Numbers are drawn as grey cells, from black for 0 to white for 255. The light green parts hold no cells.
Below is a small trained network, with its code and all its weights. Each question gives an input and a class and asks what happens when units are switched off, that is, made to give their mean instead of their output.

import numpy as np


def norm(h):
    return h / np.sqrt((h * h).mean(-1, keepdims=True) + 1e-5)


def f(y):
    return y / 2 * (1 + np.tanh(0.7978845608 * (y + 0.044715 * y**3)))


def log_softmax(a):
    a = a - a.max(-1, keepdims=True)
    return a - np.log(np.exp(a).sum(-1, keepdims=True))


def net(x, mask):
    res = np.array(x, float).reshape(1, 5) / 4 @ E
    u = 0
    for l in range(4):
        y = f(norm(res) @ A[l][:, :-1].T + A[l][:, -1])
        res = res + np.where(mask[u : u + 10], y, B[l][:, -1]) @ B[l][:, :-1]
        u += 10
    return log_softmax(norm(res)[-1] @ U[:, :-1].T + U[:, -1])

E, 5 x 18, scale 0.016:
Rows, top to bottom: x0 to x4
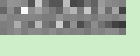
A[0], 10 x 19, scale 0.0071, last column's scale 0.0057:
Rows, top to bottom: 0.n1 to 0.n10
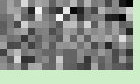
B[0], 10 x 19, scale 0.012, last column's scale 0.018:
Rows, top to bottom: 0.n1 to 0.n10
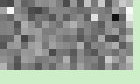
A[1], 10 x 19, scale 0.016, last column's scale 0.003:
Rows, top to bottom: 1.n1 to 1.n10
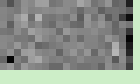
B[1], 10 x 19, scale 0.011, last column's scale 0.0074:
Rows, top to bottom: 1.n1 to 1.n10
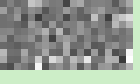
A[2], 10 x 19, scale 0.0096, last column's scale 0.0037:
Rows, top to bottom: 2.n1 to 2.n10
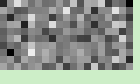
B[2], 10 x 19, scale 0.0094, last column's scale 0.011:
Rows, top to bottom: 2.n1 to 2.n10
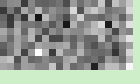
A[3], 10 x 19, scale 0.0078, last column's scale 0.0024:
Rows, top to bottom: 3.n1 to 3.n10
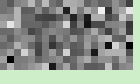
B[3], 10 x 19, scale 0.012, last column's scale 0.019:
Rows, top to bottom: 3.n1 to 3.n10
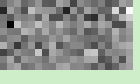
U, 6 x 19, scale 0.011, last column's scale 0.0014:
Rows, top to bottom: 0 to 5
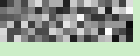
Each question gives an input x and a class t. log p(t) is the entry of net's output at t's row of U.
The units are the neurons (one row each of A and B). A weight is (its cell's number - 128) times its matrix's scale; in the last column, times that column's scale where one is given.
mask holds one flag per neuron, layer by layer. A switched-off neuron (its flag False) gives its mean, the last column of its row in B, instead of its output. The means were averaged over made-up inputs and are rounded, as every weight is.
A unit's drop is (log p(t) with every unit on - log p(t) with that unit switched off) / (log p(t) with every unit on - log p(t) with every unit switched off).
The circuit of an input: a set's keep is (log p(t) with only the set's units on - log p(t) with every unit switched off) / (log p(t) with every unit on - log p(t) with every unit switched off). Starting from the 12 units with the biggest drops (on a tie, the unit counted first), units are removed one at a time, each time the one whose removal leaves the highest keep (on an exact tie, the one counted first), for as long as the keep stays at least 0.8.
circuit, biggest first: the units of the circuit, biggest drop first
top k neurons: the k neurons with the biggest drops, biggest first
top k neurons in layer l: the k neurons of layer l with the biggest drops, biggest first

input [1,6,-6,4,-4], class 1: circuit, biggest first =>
1.n3
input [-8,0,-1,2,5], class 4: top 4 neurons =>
0.n1, 0.n6, 3.n2, 2.n4
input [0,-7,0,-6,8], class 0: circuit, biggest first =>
0.n2, 1.n9
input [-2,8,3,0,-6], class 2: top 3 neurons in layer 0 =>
0.n2, 0.n4, 0.n3
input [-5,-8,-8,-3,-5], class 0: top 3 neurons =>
0.n2, 0.n3, 1.n9
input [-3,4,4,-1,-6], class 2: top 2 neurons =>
0.n2, 0.n3
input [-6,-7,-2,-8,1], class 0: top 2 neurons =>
0.n2, 1.n9
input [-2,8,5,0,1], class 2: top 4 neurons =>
0.n2, 0.n4, 0.n3, 1.n8
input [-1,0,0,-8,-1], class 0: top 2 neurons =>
0.n6, 0.n2
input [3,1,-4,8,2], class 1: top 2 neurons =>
0.n1, 1.n8
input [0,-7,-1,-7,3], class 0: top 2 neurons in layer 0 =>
0.n2, 0.n6
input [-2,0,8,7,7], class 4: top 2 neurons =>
0.n2, 0.n10
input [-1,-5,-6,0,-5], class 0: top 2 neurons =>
0.n2, 0.n3
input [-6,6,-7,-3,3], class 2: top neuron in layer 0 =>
0.n2
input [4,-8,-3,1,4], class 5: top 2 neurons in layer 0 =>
0.n1, 0.n9
